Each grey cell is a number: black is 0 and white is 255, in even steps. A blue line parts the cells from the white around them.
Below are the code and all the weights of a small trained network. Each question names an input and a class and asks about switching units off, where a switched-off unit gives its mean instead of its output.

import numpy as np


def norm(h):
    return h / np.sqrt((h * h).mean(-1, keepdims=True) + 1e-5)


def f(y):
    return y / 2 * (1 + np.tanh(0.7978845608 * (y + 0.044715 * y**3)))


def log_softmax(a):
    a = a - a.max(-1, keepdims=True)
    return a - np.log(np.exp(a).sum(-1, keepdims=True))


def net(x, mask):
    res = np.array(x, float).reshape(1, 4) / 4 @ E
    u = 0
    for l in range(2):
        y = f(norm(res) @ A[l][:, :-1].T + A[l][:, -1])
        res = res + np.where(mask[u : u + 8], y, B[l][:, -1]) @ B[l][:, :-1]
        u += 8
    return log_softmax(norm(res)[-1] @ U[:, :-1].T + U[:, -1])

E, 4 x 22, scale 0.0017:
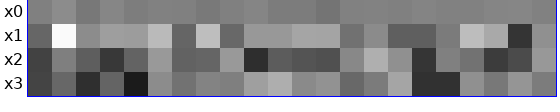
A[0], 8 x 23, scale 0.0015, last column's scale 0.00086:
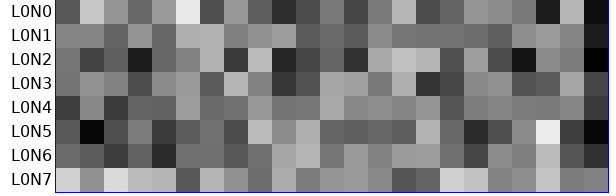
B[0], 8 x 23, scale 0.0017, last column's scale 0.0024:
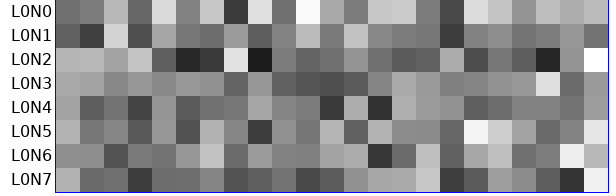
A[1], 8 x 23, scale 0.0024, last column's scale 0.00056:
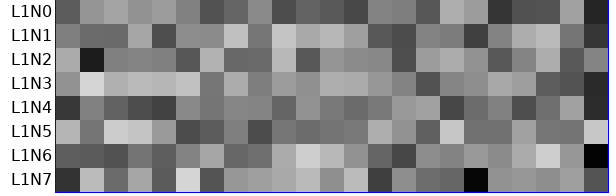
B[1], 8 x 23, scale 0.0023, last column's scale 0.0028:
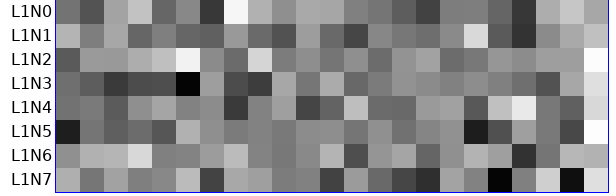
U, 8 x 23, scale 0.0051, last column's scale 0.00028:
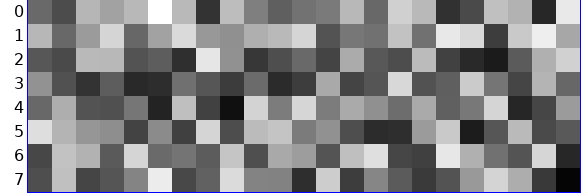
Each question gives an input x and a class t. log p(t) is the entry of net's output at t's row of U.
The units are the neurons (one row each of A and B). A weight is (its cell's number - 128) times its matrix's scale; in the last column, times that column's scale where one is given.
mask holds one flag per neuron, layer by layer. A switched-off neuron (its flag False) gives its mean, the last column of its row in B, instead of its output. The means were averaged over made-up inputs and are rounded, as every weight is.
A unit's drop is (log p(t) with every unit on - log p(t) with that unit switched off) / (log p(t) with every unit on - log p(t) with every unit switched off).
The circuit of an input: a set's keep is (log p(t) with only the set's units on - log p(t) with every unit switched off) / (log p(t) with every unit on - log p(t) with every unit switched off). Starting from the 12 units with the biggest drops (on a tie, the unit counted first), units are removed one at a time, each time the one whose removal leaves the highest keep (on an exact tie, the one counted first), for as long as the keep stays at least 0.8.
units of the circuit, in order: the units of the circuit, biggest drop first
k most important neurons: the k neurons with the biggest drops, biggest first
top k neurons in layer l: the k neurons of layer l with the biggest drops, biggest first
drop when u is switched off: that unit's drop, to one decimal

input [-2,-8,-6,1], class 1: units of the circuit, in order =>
L1N6, L1N7
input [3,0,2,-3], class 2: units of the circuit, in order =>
L1N0
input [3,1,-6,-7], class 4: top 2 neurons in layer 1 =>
L1N3, L1N7
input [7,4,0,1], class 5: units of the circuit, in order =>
L1N7, L0N5
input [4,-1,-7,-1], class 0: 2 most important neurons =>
L1N2, L0N7
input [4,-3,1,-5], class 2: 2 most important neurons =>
L1N0, L1N4
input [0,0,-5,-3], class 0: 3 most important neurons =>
L1N2, L0N7, L0N2
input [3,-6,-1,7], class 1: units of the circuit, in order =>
L1N6, L0N5
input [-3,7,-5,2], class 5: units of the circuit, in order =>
L1N7, L1N1
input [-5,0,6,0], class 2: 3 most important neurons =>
L0N2, L1N0, L0N7
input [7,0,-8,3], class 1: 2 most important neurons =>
L0N2, L1N6
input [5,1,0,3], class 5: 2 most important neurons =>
L1N7, L0N7
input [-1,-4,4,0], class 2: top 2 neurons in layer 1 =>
L1N0, L1N3
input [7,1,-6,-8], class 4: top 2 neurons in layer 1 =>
L1N3, L1N7
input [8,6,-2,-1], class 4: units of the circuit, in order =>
L1N3
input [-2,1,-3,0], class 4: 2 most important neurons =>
L0N7, L1N3
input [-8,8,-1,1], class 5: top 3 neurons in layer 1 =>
L1N7, L1N4, L1N5
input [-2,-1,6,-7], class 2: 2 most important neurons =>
L1N0, L0N2
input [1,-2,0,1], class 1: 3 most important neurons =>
L0N6, L0N5, L0N7
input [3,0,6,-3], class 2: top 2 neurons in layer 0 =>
L0N2, L0N5
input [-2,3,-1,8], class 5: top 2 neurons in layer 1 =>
L1N7, L1N1
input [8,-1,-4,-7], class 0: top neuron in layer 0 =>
L0N2
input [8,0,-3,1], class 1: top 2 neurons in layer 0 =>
L0N2, L0N7
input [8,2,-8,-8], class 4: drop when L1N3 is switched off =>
0.6
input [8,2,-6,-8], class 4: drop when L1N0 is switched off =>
0.0
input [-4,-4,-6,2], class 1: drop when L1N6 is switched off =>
0.1
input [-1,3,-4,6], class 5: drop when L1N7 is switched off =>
0.5
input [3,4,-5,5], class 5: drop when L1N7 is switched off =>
0.3
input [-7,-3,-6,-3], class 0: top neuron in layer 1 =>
L1N2
